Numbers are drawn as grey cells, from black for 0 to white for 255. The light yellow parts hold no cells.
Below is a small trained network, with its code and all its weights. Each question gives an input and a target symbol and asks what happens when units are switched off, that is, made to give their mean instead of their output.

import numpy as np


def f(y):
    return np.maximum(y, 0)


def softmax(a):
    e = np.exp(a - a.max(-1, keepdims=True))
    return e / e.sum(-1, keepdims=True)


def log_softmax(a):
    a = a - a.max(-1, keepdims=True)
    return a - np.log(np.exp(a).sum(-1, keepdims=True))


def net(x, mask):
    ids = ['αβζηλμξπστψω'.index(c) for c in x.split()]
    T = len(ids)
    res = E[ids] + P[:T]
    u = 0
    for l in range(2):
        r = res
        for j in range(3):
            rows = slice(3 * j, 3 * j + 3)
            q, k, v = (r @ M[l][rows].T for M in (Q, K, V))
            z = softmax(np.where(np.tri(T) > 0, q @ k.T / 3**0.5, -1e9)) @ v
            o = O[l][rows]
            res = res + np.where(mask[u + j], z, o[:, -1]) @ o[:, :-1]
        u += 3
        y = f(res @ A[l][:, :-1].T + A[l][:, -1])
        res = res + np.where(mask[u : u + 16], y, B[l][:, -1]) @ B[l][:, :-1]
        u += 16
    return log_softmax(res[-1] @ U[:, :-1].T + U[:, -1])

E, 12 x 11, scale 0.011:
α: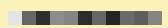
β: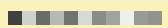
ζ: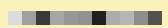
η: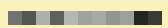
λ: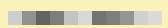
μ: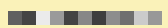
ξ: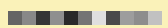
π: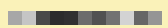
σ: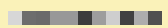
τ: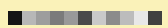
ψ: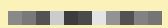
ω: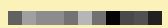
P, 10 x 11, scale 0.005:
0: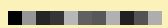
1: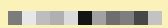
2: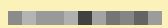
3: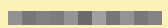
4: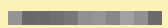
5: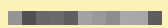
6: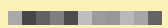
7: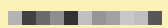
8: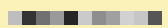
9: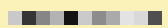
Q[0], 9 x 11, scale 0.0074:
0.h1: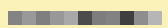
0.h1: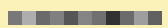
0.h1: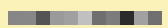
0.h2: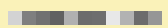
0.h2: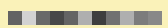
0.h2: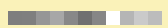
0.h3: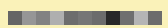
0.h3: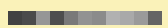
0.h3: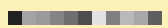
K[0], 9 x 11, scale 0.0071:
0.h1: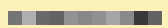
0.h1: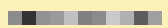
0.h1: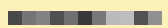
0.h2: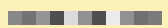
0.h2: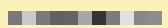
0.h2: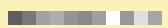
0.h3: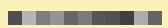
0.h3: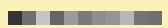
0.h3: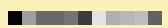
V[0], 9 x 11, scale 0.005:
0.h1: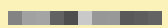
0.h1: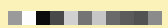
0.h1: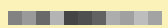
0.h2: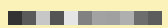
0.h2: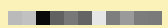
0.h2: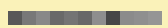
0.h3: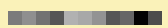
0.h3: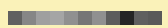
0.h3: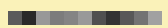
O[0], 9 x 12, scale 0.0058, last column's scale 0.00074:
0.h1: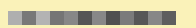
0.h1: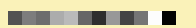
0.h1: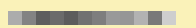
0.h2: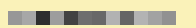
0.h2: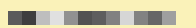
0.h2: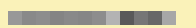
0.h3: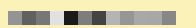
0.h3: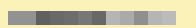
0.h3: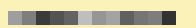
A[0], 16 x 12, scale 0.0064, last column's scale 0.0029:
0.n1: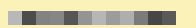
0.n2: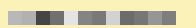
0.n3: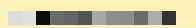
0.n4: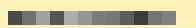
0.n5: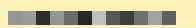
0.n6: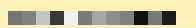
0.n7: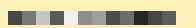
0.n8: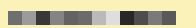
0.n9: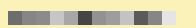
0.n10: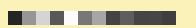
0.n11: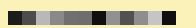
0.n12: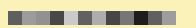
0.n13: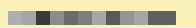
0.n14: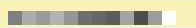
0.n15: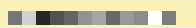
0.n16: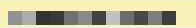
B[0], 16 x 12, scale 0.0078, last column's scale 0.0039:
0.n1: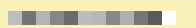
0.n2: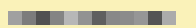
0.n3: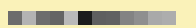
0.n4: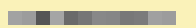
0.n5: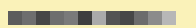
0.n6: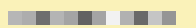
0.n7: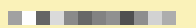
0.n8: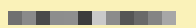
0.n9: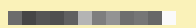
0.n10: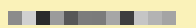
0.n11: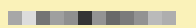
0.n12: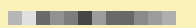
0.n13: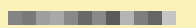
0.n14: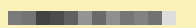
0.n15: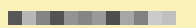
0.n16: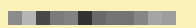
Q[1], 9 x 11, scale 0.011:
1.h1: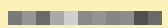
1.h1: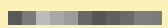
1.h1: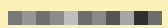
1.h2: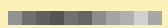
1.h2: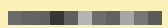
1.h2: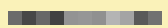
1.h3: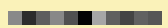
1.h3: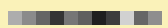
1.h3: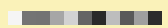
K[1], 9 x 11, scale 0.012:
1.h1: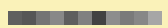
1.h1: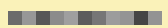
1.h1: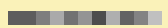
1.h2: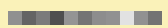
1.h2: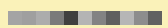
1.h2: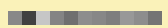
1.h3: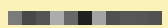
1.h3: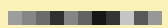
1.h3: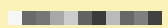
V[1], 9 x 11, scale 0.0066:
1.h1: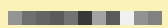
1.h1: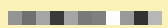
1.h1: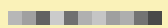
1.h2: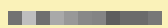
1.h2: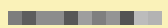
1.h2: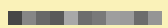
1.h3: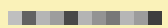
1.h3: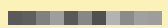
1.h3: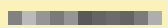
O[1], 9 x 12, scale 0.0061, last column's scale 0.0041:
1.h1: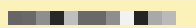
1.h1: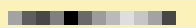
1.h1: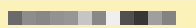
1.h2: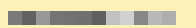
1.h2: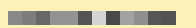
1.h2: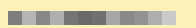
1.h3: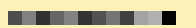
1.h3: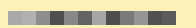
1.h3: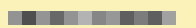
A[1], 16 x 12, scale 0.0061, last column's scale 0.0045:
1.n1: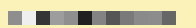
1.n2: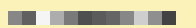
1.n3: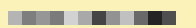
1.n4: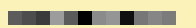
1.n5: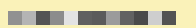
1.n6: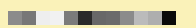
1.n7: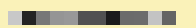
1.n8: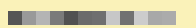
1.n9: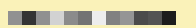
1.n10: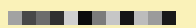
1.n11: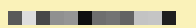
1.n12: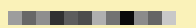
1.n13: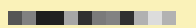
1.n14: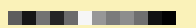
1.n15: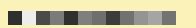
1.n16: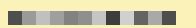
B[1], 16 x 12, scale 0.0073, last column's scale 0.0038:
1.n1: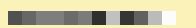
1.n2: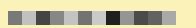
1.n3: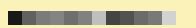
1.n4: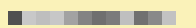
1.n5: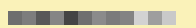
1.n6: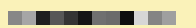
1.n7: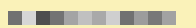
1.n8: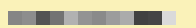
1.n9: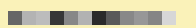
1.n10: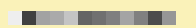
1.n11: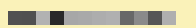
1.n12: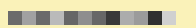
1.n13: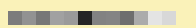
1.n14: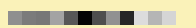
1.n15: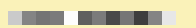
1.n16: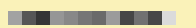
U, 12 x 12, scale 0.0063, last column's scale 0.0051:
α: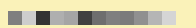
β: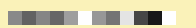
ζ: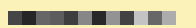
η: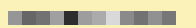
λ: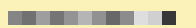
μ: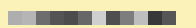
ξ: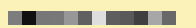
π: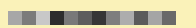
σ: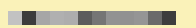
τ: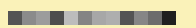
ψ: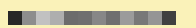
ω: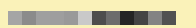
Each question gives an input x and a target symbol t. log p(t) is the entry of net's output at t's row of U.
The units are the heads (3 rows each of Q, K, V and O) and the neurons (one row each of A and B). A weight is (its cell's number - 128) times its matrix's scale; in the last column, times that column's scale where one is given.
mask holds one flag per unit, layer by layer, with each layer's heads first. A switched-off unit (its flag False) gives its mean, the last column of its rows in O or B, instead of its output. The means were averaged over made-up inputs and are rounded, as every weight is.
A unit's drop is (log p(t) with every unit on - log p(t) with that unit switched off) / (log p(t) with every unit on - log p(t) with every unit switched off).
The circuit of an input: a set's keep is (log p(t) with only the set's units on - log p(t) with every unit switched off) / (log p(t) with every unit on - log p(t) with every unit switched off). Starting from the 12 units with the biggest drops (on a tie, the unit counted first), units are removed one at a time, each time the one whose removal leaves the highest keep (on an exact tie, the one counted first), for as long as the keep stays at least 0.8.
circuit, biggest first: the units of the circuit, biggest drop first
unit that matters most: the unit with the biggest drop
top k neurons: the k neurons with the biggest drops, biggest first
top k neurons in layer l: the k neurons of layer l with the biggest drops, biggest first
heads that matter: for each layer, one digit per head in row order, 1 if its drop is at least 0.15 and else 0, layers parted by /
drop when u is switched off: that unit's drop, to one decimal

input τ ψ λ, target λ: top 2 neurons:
0.n15, 1.n5
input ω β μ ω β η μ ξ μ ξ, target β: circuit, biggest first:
0.h1, 0.n1, 1.h1
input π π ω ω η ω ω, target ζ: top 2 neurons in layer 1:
1.n14, 1.n15
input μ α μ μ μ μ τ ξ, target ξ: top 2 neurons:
0.n15, 1.n15
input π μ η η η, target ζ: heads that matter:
011 / 010
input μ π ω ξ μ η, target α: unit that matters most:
1.h3
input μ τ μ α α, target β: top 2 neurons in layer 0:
0.n3, 0.n5
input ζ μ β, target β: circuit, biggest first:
1.n14, 1.n13
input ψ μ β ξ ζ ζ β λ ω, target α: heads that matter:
011 / 001
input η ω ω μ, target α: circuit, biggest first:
0.n11, 1.n6
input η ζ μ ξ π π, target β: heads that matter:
011 / 000
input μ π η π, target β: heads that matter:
000 / 001
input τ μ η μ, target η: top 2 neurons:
0.n6, 0.n12
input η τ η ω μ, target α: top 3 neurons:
0.n11, 1.n6, 0.n9
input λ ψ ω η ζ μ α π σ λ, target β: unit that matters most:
0.n9
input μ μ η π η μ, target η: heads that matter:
110 / 100
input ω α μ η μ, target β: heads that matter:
110 / 000
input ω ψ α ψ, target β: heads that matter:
010 / 001
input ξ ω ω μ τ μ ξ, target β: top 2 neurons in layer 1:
1.n9, 1.n13
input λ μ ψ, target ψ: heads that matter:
000 / 001
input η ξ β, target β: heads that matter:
000 / 000
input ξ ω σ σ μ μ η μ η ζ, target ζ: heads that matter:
000 / 001
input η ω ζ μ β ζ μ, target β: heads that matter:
100 / 001
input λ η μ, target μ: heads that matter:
101 / 101
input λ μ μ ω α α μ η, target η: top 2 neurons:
0.n7, 0.n6
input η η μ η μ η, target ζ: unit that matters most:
1.n14
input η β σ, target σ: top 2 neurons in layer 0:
0.n2, 0.n15
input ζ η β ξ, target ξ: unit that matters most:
0.n15
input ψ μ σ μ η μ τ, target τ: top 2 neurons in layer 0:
0.n10, 0.n7
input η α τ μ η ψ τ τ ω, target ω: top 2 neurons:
0.n7, 0.n10
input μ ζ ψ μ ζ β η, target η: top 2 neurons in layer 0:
0.n6, 0.n7
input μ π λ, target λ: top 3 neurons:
0.n15, 1.n5, 0.n2
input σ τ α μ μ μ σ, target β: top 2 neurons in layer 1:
1.n9, 1.n13
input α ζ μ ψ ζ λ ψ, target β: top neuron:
1.n9
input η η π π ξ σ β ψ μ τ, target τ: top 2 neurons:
1.n11, 0.n10
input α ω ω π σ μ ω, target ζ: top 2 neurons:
1.n14, 0.n11
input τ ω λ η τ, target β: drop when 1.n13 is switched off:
0.2
